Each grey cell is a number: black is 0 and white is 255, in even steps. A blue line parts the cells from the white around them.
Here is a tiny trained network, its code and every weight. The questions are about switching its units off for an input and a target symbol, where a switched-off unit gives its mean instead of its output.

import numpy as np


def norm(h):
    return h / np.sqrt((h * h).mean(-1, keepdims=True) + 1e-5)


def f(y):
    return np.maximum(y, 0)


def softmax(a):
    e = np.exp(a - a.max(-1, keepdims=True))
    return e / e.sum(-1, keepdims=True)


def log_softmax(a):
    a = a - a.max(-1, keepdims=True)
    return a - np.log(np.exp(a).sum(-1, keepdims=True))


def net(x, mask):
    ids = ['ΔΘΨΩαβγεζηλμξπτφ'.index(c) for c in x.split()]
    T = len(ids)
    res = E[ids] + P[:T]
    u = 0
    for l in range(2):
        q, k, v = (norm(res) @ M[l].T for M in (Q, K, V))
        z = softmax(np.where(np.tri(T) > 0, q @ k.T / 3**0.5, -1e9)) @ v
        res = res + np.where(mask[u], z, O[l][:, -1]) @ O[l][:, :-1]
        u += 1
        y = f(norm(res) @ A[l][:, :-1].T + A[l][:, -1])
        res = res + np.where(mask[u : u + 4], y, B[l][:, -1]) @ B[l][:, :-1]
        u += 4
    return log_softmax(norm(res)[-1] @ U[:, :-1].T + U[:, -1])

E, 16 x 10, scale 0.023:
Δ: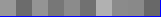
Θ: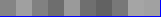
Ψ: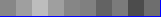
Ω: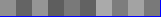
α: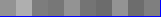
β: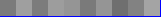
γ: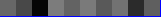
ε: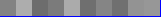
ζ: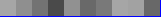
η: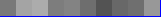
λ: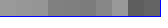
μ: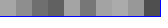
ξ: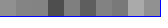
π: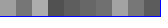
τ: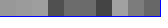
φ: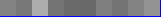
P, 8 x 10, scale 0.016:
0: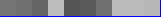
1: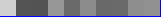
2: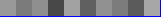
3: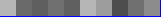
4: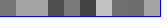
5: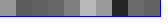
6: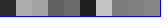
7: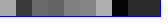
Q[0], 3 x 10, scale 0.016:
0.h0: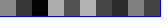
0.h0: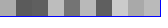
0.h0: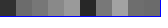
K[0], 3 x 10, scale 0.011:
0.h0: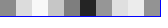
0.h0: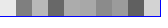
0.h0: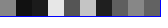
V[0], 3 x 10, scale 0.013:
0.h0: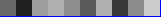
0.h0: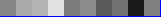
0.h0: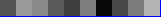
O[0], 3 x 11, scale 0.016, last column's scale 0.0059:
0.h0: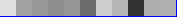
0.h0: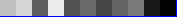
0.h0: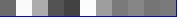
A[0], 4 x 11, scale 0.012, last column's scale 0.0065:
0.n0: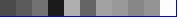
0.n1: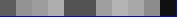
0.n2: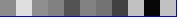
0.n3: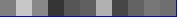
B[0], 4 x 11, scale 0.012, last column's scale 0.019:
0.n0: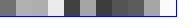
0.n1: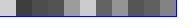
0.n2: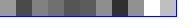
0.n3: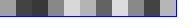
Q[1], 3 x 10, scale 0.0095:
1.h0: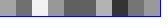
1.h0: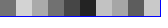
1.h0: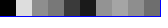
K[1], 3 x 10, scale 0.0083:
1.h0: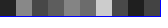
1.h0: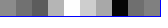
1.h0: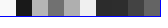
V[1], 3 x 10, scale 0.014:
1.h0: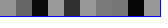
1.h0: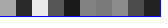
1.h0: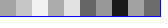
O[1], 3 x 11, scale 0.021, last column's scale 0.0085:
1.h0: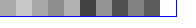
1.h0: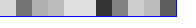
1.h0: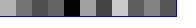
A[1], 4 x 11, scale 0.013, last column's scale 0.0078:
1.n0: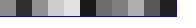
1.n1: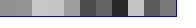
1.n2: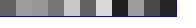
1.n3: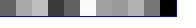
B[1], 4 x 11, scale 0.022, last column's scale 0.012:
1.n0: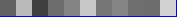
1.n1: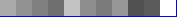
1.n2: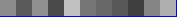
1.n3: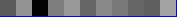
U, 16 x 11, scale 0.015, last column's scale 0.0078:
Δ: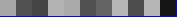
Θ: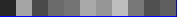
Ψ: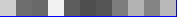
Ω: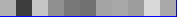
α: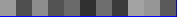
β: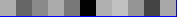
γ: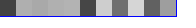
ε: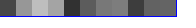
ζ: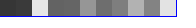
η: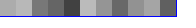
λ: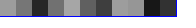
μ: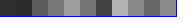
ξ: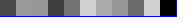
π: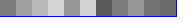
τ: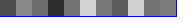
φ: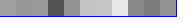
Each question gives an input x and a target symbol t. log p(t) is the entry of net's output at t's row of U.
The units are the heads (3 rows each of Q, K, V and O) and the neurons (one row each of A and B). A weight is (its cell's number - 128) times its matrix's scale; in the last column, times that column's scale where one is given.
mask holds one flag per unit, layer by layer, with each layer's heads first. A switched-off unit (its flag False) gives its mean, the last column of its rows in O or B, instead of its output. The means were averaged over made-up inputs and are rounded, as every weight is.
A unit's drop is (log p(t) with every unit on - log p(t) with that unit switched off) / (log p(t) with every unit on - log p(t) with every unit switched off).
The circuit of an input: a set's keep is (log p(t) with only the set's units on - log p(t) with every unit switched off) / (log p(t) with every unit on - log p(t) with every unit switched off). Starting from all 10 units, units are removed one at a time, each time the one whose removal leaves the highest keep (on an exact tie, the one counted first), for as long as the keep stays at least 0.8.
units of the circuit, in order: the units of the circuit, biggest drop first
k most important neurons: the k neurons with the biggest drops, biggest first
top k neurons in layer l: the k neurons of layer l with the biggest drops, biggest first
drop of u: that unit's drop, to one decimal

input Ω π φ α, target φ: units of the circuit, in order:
0.h0; 0.n0
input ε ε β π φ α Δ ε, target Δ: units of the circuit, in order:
0.h0
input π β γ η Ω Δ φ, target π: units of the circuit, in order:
1.h0; 0.n3; 0.h0
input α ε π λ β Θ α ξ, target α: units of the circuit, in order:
0.h0; 0.n2
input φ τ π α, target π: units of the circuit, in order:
0.n0; 0.h0; 1.h0
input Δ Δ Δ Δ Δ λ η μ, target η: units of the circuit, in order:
0.h0; 0.n2
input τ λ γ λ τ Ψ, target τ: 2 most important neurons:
0.n0; 1.n3
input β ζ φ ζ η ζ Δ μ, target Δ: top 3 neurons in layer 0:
0.n0; 0.n3; 0.n1
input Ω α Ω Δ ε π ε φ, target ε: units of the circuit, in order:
1.h0; 0.n0
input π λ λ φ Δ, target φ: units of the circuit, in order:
0.h0; 0.n3
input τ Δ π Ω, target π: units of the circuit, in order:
0.n0; 1.h0
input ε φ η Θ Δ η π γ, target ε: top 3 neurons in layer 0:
0.n2; 0.n3; 0.n0
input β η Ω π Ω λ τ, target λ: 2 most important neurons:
0.n0; 1.n0
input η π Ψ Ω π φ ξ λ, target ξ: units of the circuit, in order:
0.h0
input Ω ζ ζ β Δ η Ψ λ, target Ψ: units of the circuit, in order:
0.h0; 0.n2
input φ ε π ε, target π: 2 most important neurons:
0.n2; 0.n0
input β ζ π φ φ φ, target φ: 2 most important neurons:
0.n2; 0.n1
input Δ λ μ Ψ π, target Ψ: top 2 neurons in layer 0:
0.n2; 0.n3
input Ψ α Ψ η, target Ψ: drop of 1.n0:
0.0
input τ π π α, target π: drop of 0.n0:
0.1
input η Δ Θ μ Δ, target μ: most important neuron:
1.n0
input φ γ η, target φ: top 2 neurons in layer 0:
0.n3; 0.n0
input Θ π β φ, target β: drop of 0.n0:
0.2
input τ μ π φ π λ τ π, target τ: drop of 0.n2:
0.2
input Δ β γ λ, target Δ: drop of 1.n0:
0.3
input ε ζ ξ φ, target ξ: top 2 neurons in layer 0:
0.n2; 0.n0
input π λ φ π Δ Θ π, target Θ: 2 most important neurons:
1.n3; 0.n3
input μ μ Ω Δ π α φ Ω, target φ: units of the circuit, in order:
0.h0
